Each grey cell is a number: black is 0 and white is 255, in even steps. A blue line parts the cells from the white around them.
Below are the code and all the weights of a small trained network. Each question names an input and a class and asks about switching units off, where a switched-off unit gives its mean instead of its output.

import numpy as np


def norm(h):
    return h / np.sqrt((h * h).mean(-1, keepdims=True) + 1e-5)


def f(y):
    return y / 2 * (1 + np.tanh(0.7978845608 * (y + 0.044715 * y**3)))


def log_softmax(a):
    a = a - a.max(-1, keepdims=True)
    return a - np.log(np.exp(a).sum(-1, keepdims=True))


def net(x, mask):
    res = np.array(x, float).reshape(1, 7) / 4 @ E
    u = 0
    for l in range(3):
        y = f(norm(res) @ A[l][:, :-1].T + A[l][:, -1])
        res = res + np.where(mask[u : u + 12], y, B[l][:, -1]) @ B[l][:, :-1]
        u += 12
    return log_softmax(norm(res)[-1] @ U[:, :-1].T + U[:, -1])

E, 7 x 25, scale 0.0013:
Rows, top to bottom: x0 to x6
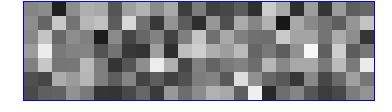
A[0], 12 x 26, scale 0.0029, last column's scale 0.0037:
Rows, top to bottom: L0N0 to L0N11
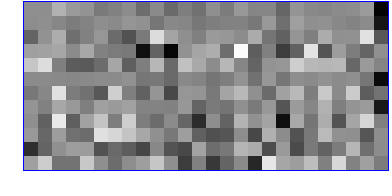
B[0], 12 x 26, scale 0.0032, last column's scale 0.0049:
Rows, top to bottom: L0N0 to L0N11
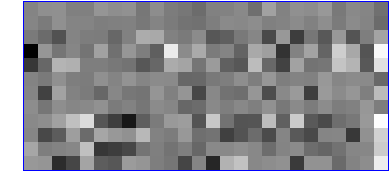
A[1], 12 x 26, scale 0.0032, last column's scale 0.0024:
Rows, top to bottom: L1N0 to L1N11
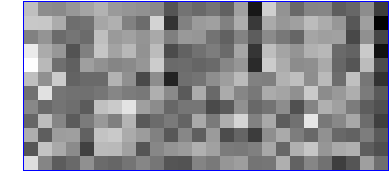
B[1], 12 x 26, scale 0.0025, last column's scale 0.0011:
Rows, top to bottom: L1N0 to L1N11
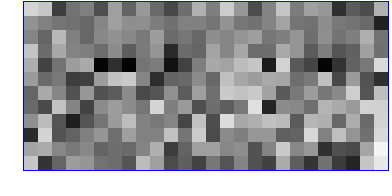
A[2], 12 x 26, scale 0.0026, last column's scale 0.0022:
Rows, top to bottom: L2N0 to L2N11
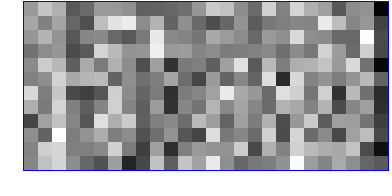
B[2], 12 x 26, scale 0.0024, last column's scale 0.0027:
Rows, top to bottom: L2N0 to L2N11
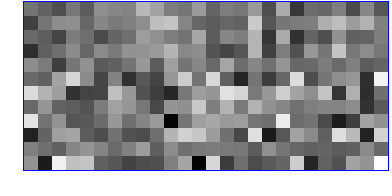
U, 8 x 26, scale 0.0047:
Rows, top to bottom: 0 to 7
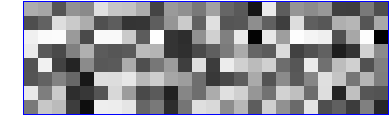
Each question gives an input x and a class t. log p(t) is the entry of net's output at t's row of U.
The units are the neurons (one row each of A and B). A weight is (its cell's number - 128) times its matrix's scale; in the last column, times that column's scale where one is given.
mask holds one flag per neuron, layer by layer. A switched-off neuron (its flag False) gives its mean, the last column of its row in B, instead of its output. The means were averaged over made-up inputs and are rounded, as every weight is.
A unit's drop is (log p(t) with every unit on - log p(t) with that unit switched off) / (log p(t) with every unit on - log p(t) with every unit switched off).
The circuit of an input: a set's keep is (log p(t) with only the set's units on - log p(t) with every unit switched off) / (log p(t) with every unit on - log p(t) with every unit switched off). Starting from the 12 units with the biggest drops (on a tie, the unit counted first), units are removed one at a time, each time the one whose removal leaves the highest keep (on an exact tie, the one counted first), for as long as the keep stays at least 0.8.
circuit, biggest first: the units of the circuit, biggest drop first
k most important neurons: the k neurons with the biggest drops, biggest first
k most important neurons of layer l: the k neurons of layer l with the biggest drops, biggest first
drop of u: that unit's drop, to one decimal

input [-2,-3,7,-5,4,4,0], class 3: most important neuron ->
L0N10
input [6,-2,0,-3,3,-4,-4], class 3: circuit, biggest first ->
L0N11; L0N3
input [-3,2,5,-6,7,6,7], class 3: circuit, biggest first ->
L0N3; L0N4
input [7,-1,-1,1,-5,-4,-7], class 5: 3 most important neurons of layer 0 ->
L0N9; L0N8; L0N10
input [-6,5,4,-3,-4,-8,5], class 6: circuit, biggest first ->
L0N3; L2N6; L0N4
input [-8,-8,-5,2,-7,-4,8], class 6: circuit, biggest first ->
L0N3; L0N8; L2N6
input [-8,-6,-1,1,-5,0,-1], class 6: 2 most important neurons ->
L0N8; L2N6
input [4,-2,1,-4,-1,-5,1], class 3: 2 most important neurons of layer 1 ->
L1N4; L1N11
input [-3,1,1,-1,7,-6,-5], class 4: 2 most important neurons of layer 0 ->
L0N11; L0N4
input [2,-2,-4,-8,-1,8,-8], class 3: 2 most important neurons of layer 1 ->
L1N0; L1N4
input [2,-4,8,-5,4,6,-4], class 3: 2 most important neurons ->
L0N3; L1N11
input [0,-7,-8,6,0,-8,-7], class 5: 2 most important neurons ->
L0N4; L0N8
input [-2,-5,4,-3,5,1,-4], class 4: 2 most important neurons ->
L0N11; L0N4
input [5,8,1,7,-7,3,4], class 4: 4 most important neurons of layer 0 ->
L0N3; L0N4; L0N6; L0N9
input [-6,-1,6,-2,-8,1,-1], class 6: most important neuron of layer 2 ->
L2N6
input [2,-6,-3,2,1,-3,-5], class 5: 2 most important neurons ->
L0N4; L0N9
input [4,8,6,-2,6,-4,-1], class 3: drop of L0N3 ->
0.3
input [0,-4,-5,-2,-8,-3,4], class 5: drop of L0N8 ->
0.6
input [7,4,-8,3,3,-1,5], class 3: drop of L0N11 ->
0.2
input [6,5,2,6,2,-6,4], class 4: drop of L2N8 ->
0.0
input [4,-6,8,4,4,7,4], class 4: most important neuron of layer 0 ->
L0N8
